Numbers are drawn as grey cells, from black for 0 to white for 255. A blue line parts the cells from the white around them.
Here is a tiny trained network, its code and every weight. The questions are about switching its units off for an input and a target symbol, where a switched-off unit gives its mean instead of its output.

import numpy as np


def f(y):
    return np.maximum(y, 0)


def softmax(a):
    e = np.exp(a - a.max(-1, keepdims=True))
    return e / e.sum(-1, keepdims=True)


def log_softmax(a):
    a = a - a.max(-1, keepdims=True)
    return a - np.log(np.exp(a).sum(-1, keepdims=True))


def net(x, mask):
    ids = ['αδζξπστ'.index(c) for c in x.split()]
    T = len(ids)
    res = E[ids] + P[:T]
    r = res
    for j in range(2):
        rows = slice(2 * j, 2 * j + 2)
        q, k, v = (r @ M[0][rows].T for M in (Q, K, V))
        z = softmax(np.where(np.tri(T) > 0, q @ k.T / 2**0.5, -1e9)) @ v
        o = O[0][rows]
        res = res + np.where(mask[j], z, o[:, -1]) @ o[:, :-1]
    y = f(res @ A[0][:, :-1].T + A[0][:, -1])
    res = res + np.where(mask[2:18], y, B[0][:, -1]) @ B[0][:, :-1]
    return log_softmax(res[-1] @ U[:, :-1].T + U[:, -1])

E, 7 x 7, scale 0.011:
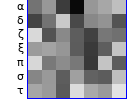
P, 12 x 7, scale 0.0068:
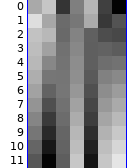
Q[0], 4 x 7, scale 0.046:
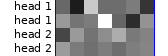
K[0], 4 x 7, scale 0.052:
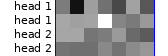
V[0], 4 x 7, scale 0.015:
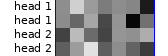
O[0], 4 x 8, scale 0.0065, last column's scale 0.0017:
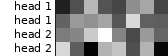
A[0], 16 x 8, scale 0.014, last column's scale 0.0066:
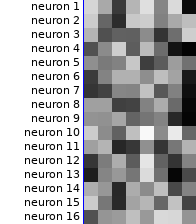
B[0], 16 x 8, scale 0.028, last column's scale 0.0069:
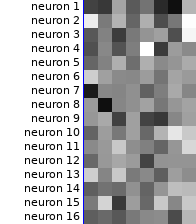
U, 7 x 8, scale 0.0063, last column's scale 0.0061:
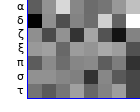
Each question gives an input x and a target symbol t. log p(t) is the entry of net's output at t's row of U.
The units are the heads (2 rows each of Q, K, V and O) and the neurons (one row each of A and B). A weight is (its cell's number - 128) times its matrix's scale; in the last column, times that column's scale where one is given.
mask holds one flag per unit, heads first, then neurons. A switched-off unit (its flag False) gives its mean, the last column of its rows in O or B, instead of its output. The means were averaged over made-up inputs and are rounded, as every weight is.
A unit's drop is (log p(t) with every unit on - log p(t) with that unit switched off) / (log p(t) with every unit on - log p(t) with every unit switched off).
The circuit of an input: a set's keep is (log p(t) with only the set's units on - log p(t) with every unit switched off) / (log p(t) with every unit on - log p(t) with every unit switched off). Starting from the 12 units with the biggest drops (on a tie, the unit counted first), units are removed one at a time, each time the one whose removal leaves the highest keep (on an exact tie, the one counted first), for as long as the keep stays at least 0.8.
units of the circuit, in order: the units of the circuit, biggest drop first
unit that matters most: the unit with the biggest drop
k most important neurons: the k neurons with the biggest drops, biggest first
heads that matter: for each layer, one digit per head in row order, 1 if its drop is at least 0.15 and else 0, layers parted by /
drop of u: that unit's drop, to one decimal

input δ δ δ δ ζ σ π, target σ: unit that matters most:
head 2
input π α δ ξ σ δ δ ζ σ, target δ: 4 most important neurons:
(neuron 2; neuron 16; neuron 11; neuron 1)
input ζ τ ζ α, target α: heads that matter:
00
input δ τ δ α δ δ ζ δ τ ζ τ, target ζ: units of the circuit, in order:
(neuron 16; neuron 6; head 2)
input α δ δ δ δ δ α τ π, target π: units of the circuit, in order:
(head 2; neuron 4; neuron 9)
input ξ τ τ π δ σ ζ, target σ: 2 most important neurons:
(neuron 9; neuron 3)
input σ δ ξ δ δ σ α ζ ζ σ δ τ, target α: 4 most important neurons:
(neuron 10; neuron 1; neuron 2; neuron 11)
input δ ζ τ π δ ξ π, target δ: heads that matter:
10
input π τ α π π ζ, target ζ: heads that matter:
11
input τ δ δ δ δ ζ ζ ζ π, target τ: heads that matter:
01
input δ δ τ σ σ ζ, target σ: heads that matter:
11
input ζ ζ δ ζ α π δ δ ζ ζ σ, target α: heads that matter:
10
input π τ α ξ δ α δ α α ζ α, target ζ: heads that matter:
01
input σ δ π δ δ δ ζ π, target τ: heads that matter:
01
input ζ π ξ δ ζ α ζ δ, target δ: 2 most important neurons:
(neuron 2; neuron 11)
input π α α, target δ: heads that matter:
11
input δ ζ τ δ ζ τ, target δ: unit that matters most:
neuron 2
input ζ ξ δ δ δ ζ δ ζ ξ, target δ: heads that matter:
00
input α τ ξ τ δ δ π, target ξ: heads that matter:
01
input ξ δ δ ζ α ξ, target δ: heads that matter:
10
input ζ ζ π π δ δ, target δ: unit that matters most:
head 2
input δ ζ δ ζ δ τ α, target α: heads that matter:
10
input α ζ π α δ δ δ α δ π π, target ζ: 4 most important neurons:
(neuron 10; neuron 8; neuron 15; neuron 3)
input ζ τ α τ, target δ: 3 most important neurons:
(neuron 2; neuron 16; neuron 11)
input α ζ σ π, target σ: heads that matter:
11
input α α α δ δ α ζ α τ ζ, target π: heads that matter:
01
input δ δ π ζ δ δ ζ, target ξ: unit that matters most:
neuron 2
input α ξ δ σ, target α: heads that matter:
00
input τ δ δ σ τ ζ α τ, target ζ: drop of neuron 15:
0.6
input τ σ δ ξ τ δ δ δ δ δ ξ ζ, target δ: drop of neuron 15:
-0.1
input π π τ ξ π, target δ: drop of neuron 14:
-0.1
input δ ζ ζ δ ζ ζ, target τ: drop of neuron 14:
0.3
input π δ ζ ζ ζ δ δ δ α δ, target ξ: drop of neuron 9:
0.0
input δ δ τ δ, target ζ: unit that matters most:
head 2
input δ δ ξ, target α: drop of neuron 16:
0.1
